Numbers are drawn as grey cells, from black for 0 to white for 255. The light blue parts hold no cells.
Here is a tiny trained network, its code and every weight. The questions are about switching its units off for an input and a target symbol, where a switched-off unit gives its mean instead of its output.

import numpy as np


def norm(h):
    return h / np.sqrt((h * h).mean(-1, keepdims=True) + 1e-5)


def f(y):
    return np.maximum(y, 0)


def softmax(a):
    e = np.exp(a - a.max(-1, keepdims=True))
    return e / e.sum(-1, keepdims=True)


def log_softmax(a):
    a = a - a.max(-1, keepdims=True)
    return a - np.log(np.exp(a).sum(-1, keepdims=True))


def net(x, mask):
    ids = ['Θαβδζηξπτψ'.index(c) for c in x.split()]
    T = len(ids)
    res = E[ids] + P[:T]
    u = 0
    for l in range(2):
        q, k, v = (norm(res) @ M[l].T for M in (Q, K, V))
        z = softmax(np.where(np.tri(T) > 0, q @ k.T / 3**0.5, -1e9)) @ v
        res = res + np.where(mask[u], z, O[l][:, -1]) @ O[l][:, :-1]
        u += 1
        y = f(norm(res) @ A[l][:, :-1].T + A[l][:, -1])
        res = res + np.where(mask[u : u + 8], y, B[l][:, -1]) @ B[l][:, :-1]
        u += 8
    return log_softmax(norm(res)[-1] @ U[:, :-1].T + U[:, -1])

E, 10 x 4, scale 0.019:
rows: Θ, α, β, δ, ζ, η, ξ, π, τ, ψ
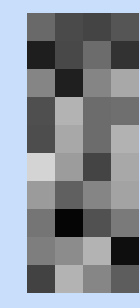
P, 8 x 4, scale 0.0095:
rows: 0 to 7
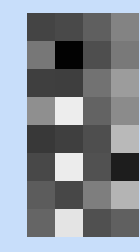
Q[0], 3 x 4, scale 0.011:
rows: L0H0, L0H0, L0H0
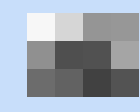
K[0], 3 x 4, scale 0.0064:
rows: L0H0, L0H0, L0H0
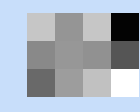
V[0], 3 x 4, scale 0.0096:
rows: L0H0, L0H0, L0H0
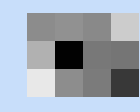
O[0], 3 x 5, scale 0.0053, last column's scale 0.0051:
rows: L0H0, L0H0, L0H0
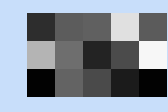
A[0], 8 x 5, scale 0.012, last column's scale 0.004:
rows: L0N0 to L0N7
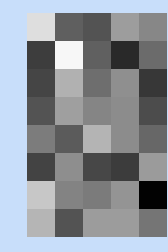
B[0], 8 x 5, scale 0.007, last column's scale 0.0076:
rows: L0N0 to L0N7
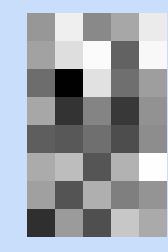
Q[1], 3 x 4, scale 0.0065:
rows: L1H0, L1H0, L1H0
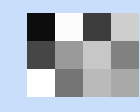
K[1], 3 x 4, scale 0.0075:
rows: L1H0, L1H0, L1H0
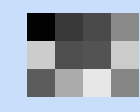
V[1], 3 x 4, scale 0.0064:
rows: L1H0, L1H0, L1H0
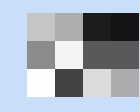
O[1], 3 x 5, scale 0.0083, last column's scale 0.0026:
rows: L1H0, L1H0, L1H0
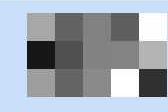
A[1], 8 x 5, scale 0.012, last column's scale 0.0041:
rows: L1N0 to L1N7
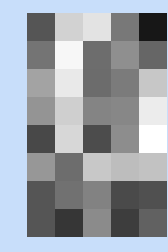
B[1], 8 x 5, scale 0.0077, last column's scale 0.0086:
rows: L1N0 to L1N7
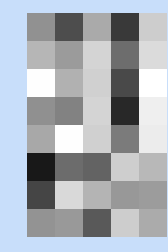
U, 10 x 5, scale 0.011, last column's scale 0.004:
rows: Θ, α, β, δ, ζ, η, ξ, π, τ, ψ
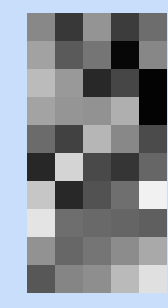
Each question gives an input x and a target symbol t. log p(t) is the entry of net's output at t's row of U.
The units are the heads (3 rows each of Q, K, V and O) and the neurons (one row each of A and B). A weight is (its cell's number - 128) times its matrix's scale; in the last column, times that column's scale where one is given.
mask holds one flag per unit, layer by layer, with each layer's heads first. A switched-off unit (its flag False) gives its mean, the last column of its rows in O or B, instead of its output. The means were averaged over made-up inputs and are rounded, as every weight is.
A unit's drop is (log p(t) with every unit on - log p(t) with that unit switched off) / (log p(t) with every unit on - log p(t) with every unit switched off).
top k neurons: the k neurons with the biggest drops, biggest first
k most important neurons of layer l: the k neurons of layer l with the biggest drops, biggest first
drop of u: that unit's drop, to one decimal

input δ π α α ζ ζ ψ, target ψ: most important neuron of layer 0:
[L0N2]
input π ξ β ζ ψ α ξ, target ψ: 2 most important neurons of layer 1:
[L1N5, L1N2]
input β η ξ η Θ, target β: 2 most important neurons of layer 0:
[L0N1, L0N2]
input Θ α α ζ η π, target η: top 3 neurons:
[L1N2, L0N2, L1N6]
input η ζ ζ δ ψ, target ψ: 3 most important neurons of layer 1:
[L1N5, L1N3, L1N2]
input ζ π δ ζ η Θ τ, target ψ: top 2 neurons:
[L0N0, L0N1]
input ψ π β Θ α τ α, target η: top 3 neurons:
[L1N2, L1N6, L0N2]
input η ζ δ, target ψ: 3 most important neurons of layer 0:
[L0N2, L0N1, L0N0]
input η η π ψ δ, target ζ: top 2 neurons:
[L0N2, L0N0]
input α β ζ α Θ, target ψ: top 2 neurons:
[L0N5, L1N2]
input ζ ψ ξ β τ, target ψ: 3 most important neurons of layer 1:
[L1N5, L1N3, L1N2]
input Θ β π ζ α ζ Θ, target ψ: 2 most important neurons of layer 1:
[L1N2, L1N3]
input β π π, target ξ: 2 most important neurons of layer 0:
[L0N1, L0N5]
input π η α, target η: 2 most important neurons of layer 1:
[L1N2, L1N6]
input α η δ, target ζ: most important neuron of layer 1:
[L1N5]
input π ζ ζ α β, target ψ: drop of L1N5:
0.1
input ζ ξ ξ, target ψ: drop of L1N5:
0.2
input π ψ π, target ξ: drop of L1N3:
-0.1
